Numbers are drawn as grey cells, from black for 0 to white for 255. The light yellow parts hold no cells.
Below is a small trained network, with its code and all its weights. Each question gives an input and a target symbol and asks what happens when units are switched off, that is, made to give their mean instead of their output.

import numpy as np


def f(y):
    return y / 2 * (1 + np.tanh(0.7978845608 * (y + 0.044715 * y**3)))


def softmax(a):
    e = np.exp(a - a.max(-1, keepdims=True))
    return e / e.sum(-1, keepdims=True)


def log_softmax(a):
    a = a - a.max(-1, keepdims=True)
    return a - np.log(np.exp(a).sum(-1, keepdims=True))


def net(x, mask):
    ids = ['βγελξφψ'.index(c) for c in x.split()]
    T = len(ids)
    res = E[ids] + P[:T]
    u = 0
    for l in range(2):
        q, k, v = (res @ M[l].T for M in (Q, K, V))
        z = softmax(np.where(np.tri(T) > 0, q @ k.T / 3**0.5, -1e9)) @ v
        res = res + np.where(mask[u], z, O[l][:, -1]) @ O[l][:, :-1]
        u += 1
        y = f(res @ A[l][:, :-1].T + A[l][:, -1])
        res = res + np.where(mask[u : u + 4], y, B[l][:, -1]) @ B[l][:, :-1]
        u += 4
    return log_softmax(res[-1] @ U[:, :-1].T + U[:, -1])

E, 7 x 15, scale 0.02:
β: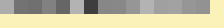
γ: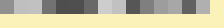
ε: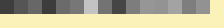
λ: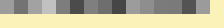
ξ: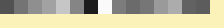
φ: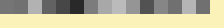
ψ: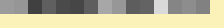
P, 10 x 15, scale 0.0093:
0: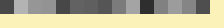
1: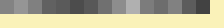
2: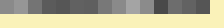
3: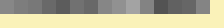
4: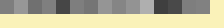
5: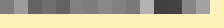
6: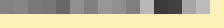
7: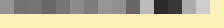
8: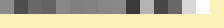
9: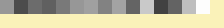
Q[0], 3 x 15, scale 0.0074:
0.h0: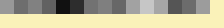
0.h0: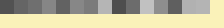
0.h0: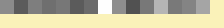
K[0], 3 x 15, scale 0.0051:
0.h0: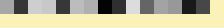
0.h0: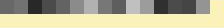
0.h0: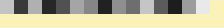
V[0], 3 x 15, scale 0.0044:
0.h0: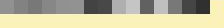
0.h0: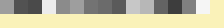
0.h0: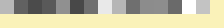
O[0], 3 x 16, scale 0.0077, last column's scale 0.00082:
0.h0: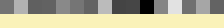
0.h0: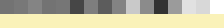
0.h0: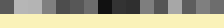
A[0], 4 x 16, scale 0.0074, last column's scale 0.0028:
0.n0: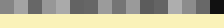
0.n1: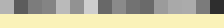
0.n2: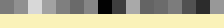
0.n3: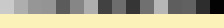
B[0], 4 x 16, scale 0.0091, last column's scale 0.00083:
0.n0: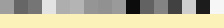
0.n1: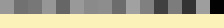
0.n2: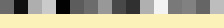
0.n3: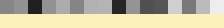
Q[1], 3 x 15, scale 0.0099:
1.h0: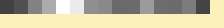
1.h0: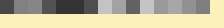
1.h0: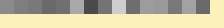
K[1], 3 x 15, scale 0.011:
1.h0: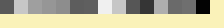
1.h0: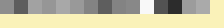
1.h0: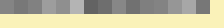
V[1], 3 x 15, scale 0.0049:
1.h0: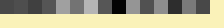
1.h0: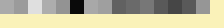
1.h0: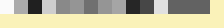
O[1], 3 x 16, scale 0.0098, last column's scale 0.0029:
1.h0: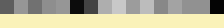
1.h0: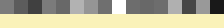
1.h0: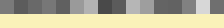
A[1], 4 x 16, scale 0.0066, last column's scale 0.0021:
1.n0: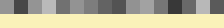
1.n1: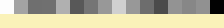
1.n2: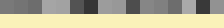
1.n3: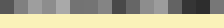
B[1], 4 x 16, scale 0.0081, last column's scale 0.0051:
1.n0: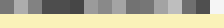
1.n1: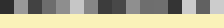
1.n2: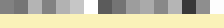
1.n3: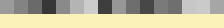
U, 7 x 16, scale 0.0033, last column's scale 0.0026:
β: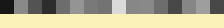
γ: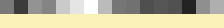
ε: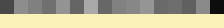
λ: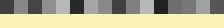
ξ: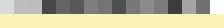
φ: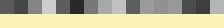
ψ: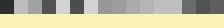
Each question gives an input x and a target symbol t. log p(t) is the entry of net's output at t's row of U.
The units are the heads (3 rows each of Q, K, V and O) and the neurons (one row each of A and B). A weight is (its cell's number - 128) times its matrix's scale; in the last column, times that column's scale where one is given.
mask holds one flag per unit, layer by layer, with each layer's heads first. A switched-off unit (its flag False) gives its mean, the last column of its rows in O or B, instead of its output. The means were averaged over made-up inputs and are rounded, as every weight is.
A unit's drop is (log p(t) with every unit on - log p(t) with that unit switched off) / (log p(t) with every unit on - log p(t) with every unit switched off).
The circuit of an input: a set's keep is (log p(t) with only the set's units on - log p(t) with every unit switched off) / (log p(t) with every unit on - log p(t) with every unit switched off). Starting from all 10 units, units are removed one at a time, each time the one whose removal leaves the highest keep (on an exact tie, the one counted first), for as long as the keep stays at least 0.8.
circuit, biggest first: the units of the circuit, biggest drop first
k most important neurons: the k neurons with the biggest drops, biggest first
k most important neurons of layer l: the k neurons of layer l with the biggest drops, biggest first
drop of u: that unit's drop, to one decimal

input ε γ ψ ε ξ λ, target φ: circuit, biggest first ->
0.n2; 1.h0
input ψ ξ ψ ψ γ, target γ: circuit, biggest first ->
1.h0
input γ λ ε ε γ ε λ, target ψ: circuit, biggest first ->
1.h0; 1.n2
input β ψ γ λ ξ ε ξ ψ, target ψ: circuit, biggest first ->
1.h0; 1.n2
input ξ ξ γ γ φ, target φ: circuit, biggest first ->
0.h0; 1.h0; 0.n2
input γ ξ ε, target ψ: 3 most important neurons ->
0.n0; 1.n2; 0.n3
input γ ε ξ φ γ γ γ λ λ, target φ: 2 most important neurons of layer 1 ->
1.n3; 1.n2
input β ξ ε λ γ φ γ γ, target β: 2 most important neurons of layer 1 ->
1.n1; 1.n2
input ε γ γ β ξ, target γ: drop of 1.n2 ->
0.1
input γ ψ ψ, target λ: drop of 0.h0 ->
0.7
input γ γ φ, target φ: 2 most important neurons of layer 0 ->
0.n2; 0.n3
